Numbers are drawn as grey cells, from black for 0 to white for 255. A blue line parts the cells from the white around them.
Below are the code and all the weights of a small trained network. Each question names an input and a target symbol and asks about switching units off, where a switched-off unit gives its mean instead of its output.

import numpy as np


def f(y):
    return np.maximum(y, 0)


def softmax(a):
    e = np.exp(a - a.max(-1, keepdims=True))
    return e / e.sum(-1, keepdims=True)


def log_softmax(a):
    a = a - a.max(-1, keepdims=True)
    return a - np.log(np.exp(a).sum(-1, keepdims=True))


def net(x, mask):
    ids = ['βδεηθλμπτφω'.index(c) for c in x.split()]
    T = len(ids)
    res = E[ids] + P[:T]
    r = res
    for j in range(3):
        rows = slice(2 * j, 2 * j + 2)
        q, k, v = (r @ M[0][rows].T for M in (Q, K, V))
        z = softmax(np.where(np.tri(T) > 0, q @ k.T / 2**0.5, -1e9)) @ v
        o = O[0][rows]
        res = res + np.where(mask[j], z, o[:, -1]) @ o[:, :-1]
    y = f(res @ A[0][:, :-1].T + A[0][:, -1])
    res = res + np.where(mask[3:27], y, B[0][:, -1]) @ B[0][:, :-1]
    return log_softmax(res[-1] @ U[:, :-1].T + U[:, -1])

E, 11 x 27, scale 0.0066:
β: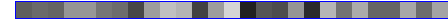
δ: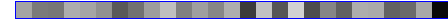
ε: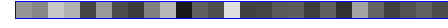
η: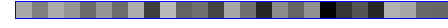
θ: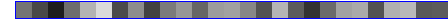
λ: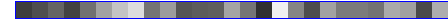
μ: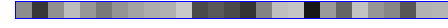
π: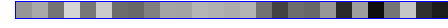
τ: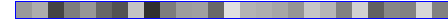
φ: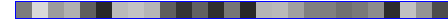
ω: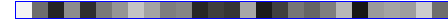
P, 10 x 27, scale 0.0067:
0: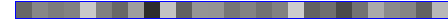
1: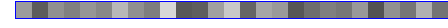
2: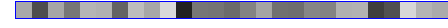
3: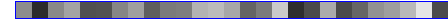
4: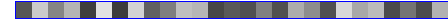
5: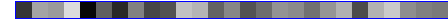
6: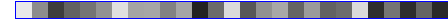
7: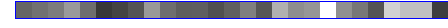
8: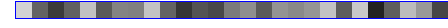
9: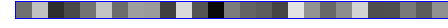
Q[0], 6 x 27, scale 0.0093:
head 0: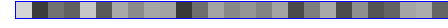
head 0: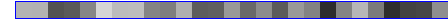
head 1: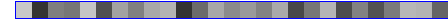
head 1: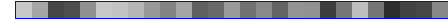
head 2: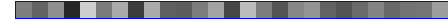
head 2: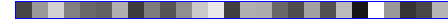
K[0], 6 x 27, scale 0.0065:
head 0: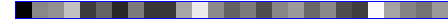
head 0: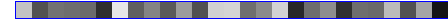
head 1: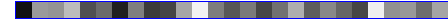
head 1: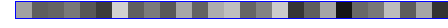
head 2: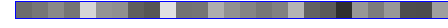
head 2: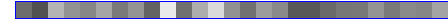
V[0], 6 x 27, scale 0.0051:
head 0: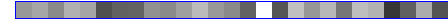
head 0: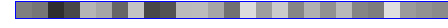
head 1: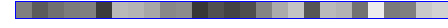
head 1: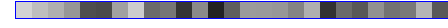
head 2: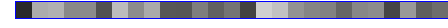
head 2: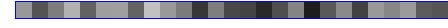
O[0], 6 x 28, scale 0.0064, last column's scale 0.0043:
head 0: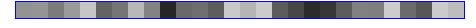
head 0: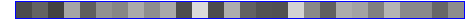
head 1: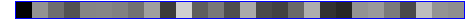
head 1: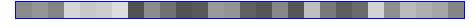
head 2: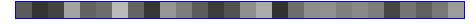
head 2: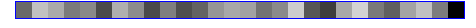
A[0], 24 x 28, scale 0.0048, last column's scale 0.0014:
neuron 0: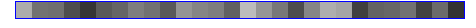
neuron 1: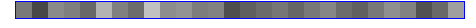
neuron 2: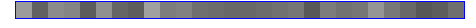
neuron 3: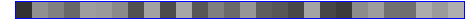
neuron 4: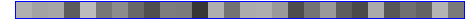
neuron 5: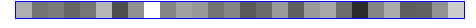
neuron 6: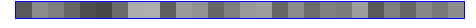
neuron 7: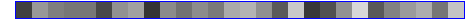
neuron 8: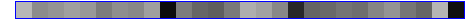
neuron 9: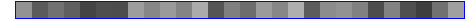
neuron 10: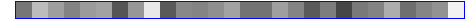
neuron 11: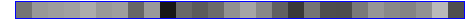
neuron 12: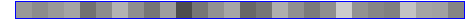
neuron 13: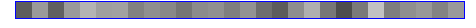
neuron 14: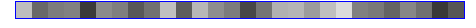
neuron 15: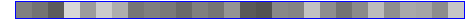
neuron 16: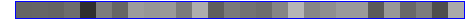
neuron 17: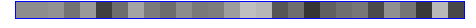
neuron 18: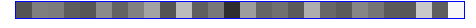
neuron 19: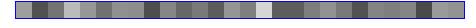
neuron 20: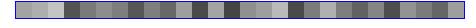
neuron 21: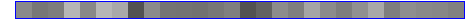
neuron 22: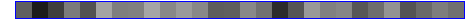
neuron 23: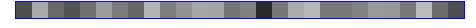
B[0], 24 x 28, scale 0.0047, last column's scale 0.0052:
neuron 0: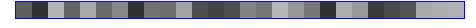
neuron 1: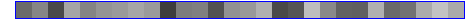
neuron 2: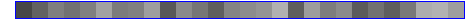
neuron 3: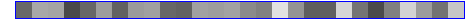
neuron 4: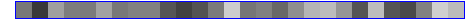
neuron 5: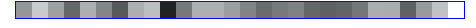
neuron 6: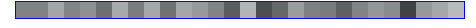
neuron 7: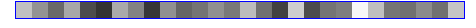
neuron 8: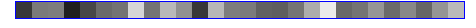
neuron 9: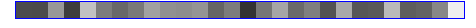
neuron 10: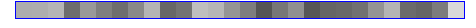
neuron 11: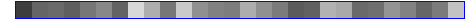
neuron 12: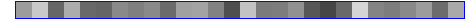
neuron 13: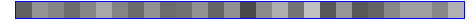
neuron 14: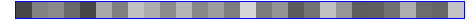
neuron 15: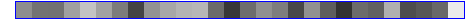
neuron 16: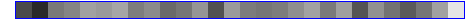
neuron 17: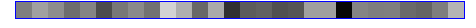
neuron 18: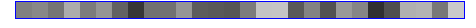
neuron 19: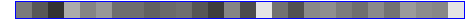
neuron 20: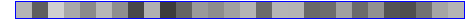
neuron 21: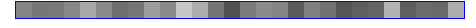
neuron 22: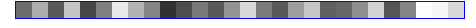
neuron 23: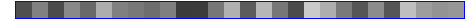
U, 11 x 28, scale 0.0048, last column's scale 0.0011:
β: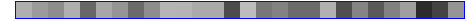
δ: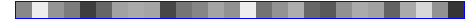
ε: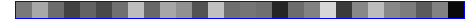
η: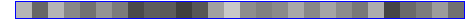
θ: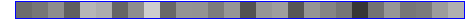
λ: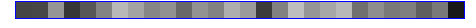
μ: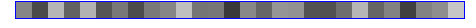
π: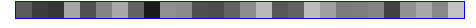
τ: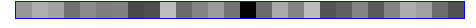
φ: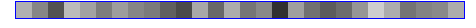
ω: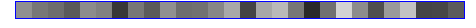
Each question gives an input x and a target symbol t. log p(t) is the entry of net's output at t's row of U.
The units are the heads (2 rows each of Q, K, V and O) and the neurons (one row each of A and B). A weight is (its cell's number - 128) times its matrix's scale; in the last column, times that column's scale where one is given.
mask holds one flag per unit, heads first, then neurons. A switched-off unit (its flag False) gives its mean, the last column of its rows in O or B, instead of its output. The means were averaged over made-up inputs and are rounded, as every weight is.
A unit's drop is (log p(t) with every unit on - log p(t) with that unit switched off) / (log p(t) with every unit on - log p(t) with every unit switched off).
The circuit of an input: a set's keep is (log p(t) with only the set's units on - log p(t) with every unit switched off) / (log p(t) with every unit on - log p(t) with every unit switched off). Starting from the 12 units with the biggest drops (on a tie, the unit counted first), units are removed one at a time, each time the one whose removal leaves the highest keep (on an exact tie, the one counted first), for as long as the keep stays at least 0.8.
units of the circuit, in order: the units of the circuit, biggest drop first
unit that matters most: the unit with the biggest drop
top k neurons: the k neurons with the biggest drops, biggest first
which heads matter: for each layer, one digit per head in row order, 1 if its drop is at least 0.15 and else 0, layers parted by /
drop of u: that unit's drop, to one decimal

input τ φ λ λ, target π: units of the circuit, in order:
[head 2; neuron 5]
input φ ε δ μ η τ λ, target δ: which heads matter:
010
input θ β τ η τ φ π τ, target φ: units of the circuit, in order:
[head 0; neuron 7]
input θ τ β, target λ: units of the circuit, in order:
[head 0; head 1; neuron 14]
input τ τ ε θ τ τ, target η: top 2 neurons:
[neuron 20; neuron 4]
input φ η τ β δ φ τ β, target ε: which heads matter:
100
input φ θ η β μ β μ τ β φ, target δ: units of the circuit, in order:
[head 1; neuron 3; neuron 15]
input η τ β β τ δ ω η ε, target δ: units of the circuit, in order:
[head 2]
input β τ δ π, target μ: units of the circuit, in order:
[head 1; neuron 0; head 0]
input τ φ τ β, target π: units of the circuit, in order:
[head 2; neuron 5; neuron 10]
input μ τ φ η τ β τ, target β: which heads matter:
110
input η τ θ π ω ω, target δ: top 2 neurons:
[neuron 12; neuron 7]
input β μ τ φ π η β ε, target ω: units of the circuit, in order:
[head 1; neuron 22]
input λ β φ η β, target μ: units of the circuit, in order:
[head 1; head 0; neuron 0]
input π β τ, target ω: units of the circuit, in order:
[head 1]
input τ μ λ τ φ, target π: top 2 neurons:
[neuron 5; neuron 18]
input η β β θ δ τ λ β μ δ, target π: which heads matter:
100
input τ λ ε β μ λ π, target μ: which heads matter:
010
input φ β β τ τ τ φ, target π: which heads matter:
001
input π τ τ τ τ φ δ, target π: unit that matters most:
head 2
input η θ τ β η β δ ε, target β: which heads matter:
110
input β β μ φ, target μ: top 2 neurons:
[neuron 0; neuron 6]
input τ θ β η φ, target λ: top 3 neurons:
[neuron 14; neuron 9; neuron 16]
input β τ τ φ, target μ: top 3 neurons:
[neuron 0; neuron 6; neuron 9]
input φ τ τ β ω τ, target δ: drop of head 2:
1.6
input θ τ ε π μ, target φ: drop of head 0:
0.6
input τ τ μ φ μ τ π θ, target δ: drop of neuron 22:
0.2
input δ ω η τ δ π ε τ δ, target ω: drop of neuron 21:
0.0
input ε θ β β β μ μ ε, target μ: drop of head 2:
0.1
